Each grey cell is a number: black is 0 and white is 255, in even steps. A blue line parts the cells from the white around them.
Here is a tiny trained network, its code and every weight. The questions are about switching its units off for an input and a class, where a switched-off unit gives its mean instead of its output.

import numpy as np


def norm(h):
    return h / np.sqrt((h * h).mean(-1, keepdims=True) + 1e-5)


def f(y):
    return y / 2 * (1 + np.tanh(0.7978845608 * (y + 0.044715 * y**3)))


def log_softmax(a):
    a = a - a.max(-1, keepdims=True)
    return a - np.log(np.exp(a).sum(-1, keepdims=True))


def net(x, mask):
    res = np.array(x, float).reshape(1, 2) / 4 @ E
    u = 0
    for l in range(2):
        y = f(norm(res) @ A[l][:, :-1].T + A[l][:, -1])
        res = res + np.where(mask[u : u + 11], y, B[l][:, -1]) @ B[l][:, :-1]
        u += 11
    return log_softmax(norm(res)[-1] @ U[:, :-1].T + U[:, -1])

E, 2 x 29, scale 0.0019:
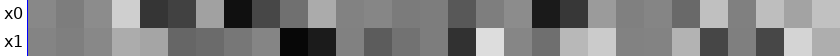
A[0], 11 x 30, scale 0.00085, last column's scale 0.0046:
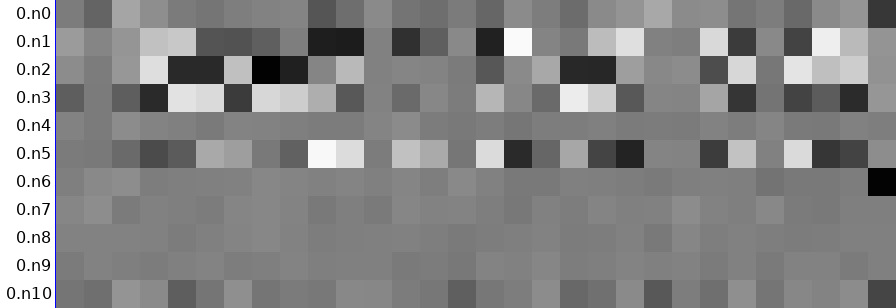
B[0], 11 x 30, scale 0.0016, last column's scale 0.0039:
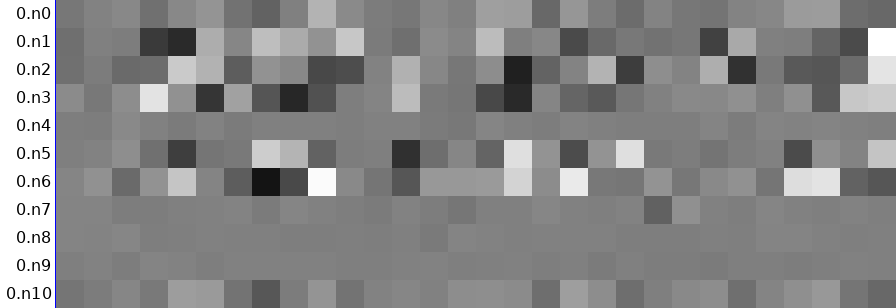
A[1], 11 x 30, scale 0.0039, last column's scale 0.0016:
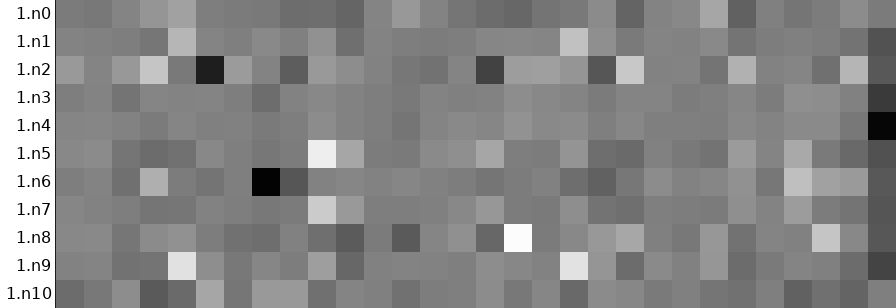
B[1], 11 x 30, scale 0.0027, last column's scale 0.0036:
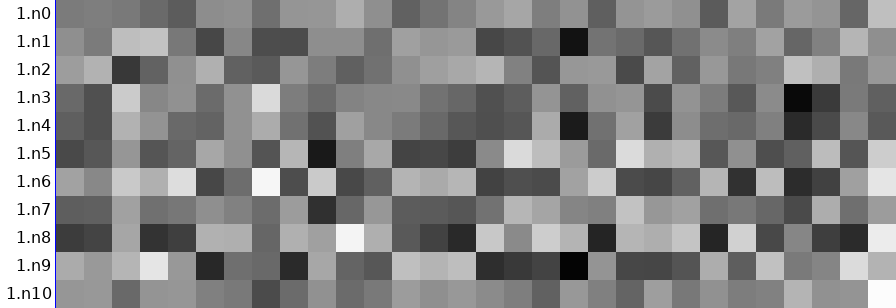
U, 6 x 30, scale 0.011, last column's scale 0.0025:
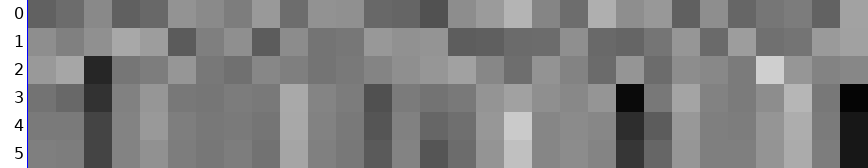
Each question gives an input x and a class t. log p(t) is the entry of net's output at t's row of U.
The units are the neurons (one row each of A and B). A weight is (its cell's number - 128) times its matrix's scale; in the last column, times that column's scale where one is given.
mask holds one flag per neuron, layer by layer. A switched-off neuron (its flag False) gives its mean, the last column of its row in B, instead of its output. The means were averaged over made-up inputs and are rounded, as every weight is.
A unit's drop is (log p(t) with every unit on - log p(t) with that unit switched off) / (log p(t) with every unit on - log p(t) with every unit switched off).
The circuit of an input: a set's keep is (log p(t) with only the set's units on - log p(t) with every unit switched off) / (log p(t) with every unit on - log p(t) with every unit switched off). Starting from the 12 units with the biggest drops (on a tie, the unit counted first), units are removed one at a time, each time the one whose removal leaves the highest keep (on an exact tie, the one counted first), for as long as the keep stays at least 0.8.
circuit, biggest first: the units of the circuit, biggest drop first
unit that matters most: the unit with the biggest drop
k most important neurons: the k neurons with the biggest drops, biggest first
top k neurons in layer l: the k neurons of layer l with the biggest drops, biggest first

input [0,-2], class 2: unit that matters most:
0.n5
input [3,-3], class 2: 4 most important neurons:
(0.n5, 1.n8, 1.n6, 0.n1)
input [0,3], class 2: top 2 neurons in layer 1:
(1.n10, 1.n5)
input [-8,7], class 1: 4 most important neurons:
(1.n9, 0.n5, 1.n1, 1.n5)
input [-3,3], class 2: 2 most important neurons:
(0.n1, 0.n5)
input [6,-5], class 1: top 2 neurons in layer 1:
(1.n6, 1.n8)
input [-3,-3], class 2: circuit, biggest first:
(1.n8, 1.n6)
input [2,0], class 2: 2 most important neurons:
(0.n2, 1.n8)
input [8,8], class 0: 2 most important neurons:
(1.n8, 0.n3)
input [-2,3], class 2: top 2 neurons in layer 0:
(0.n1, 0.n5)
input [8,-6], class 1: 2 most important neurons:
(1.n6, 0.n1)
